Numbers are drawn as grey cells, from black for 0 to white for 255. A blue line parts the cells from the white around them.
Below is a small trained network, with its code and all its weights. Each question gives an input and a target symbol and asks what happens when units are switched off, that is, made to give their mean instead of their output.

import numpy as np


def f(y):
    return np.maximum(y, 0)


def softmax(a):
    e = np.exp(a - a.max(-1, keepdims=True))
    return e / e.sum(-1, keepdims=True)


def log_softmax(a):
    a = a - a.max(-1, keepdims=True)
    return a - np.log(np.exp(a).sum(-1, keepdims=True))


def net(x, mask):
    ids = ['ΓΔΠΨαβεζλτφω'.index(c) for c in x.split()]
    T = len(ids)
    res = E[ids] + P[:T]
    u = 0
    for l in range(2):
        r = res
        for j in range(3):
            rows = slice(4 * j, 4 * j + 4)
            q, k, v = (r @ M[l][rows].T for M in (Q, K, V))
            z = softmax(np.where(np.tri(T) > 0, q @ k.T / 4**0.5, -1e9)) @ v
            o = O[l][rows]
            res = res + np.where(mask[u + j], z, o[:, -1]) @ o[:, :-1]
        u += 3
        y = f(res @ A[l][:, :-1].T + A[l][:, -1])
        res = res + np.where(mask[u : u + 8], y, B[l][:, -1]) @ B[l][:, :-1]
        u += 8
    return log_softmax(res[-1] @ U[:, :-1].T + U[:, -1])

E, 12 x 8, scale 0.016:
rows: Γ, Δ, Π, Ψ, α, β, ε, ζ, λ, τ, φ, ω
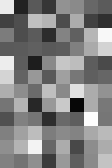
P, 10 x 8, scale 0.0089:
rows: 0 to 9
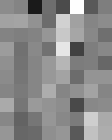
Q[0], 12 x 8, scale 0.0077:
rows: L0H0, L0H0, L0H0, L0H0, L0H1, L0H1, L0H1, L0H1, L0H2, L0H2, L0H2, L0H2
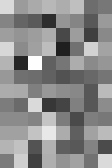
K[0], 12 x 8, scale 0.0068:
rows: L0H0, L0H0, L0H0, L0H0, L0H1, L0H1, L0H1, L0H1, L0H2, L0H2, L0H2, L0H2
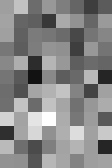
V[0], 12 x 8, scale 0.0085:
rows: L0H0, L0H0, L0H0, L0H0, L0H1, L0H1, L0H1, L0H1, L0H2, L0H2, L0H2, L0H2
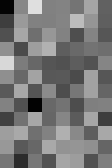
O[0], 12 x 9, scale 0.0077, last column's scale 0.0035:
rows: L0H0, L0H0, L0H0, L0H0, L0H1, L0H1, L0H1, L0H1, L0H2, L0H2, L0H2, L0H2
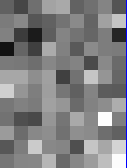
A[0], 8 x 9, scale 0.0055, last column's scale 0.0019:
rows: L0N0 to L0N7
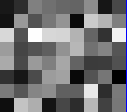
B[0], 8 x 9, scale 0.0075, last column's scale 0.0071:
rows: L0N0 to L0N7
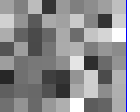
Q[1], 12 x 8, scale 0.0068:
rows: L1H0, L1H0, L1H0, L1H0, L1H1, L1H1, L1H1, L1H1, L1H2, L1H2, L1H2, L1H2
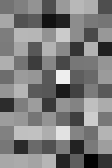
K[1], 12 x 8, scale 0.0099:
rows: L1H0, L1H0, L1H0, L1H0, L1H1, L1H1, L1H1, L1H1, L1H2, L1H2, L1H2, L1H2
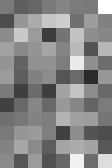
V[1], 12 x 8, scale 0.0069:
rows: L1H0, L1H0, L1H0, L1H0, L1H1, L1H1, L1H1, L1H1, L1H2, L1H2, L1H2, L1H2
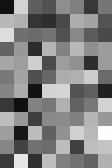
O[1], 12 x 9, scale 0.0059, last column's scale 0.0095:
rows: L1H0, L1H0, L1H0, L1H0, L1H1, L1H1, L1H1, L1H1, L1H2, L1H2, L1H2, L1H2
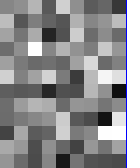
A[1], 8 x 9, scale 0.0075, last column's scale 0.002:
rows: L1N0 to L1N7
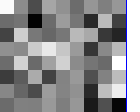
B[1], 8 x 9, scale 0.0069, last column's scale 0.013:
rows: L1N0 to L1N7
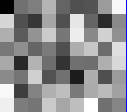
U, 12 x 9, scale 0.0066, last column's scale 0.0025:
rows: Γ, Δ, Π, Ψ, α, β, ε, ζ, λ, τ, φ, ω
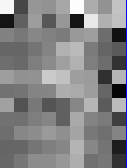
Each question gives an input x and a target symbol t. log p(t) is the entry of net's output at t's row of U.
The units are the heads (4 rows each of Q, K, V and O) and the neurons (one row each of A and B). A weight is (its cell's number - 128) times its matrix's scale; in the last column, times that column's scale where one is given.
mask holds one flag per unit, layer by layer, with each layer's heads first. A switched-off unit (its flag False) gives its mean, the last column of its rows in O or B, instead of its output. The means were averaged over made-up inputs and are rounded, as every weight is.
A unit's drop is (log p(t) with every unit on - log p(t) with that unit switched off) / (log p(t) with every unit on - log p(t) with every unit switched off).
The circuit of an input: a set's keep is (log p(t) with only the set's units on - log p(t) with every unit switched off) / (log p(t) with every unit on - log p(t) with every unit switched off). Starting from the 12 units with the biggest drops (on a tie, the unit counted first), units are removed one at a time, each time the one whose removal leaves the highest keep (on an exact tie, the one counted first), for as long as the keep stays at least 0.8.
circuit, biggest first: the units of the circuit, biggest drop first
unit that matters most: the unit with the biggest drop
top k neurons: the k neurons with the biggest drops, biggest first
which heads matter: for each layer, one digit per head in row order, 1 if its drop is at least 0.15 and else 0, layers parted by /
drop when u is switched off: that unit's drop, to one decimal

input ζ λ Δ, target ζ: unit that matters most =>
L1H1
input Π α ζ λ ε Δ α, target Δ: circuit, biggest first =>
[L1N0 L1H1]
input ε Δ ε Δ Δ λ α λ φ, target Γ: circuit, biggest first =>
[L0N7 L1N0 L1H2]
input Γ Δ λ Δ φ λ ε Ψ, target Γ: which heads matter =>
001 / 000
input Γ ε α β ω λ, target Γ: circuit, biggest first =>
[L0N7 L0N1]
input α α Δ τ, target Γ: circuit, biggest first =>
[L0H0 L1H0]
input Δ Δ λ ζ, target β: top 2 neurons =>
[L0N1 L0N2]
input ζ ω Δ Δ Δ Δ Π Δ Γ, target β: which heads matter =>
000 / 101
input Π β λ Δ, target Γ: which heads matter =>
100 / 000
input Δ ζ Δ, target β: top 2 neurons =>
[L0N1 L1N7]
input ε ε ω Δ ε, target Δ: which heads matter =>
001 / 000
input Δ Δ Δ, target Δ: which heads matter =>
100 / 001
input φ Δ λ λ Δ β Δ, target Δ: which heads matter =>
100 / 000
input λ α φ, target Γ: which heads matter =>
010 / 100
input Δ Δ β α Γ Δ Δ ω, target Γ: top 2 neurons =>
[L1N0 L0N1]
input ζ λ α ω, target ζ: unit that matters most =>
L1H2
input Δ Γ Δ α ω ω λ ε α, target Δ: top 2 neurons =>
[L1N0 L0N7]
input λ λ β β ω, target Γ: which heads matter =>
001 / 100
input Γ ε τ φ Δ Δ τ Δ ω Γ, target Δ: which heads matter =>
101 / 000
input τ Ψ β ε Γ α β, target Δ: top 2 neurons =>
[L0N2 L1N0]
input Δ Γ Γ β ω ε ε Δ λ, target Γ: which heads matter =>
000 / 000
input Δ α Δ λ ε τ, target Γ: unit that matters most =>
L1N0
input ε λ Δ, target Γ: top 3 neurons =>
[L1N0 L1N6 L0N4]
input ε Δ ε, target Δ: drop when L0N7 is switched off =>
0.1
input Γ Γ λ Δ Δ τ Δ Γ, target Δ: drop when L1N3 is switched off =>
0.0
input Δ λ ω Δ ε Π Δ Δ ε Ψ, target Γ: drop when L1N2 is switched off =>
-0.1
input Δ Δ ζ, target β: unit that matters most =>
L1H2
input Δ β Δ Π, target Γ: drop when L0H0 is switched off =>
-0.1
